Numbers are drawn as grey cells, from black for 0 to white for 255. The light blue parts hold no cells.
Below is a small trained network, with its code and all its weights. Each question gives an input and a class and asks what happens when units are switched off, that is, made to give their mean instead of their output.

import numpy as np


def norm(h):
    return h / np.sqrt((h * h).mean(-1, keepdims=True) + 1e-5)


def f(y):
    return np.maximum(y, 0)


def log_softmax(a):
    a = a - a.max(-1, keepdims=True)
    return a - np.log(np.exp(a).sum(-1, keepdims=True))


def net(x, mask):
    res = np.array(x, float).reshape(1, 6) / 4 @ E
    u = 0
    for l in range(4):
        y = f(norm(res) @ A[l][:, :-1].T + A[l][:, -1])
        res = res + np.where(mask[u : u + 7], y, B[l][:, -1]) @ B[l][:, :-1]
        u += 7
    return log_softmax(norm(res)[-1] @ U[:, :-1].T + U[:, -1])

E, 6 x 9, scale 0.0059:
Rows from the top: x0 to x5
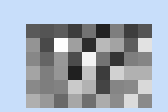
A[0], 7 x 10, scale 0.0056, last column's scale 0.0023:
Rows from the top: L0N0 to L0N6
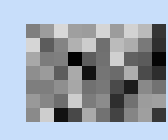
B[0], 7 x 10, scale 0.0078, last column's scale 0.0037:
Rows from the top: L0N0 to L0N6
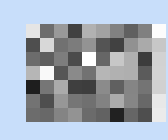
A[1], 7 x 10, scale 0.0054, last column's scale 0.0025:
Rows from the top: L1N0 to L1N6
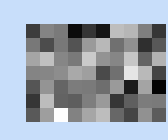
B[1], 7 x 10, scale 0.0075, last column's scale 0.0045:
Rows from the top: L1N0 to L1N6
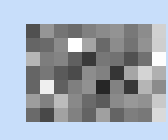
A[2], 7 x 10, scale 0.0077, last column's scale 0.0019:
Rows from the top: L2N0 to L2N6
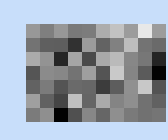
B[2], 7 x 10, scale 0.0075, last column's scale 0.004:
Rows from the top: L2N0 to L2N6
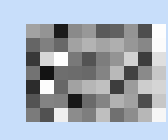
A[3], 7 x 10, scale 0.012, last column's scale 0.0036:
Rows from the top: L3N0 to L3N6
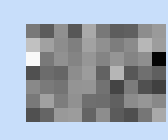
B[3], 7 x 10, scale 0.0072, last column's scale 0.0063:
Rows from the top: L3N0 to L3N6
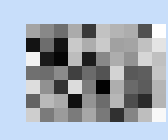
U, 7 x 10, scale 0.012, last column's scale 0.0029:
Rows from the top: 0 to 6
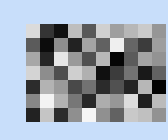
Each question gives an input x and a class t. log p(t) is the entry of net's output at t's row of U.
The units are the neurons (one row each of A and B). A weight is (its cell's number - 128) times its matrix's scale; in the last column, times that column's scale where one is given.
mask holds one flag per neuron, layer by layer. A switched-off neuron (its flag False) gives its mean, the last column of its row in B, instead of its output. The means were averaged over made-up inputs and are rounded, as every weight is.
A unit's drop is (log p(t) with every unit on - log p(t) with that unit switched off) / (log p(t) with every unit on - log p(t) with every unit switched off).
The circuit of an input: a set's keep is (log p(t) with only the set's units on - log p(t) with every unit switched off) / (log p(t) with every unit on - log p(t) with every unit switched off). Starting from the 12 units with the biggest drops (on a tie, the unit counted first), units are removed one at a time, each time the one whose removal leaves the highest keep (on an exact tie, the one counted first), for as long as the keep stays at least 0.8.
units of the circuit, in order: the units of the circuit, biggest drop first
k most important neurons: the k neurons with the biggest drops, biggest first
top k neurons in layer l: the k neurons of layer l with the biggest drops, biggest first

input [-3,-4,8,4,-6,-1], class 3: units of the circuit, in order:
L0N6, L3N4
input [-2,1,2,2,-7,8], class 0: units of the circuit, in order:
L0N0, L3N2
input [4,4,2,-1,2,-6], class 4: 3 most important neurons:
L1N4, L0N0, L2N6
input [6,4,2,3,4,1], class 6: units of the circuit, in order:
L2N4
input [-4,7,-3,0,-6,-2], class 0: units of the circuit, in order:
L2N0, L2N2
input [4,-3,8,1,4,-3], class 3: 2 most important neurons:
L0N6, L3N4
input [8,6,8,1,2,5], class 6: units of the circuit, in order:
L2N4, L0N0
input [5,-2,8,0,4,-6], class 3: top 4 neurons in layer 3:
L3N4, L3N0, L3N1, L3N6
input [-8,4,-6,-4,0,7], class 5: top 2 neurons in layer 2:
L2N2, L2N5
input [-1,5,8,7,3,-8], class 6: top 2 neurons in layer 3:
L3N2, L3N1
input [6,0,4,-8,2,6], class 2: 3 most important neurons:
L2N0, L0N4, L0N5
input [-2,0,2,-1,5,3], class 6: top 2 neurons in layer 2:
L2N4, L2N3
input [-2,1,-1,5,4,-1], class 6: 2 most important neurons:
L0N1, L2N4
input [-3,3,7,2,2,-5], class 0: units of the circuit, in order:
L3N0
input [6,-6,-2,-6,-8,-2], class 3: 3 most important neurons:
L3N4, L3N6, L0N5
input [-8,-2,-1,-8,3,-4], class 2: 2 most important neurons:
L0N4, L3N6
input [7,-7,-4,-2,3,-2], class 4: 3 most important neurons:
L0N0, L2N4, L2N0
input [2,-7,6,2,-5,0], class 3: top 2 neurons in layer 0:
L0N6, L0N5
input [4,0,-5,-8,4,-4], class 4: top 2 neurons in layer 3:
L3N0, L3N6
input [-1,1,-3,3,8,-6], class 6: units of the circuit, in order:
L2N4
